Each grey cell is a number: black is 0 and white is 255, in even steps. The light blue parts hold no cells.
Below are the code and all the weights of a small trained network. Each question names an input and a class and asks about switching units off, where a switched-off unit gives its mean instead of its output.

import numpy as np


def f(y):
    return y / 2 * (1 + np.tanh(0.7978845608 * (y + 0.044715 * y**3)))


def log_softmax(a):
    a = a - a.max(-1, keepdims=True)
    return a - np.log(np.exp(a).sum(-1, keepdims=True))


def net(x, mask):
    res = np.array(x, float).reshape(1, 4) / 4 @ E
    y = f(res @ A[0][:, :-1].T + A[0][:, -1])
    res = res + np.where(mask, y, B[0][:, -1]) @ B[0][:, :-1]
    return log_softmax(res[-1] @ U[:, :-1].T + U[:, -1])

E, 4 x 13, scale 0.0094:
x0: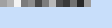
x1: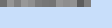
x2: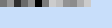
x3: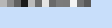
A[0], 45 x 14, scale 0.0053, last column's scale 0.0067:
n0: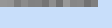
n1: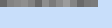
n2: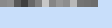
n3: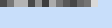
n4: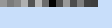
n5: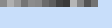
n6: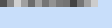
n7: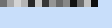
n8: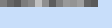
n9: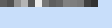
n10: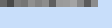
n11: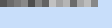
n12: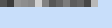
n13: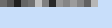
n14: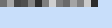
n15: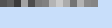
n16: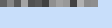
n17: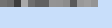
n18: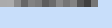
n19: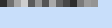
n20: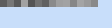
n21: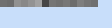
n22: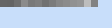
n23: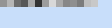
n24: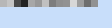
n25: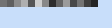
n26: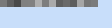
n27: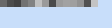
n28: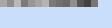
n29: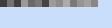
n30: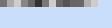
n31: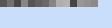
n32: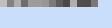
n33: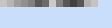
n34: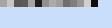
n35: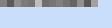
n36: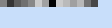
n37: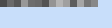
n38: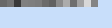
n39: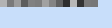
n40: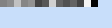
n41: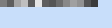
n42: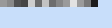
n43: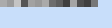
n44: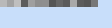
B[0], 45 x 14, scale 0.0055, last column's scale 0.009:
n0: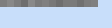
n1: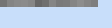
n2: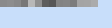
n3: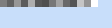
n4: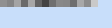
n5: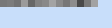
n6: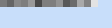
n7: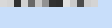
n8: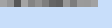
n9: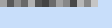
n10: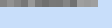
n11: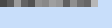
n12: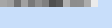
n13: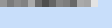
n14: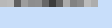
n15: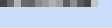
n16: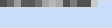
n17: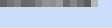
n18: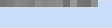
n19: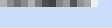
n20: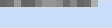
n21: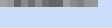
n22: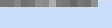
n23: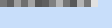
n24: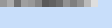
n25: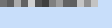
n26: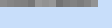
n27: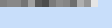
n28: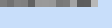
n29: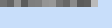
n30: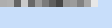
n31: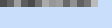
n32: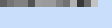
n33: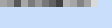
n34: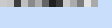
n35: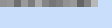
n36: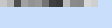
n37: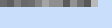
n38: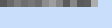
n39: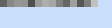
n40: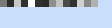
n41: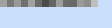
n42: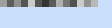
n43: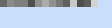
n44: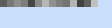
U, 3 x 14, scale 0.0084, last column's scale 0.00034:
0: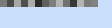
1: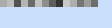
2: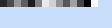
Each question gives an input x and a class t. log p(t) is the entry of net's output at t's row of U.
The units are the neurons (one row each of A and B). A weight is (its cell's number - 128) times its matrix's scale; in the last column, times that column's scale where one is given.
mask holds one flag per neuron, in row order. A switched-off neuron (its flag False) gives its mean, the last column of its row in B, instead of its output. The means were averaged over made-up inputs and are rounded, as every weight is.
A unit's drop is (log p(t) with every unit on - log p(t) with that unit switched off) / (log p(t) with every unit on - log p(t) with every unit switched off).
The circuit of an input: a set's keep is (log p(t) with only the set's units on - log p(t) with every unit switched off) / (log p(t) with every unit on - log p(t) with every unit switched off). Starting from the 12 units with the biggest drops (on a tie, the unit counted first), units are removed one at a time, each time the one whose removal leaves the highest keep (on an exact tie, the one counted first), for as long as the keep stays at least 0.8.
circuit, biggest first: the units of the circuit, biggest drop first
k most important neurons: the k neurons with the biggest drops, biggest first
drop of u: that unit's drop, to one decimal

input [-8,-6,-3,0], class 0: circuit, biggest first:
(n7)
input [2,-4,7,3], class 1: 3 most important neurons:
(n34, n14, n3)
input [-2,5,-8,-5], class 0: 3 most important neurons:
(n25, n9, n3)
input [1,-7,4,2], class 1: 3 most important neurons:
(n3, n40, n34)
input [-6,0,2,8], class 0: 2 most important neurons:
(n42, n7)
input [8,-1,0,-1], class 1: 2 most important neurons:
(n30, n33)
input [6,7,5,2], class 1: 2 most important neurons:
(n34, n30)
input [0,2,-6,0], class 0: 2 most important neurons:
(n7, n30)
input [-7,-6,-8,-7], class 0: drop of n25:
0.1
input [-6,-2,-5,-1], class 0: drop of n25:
0.2
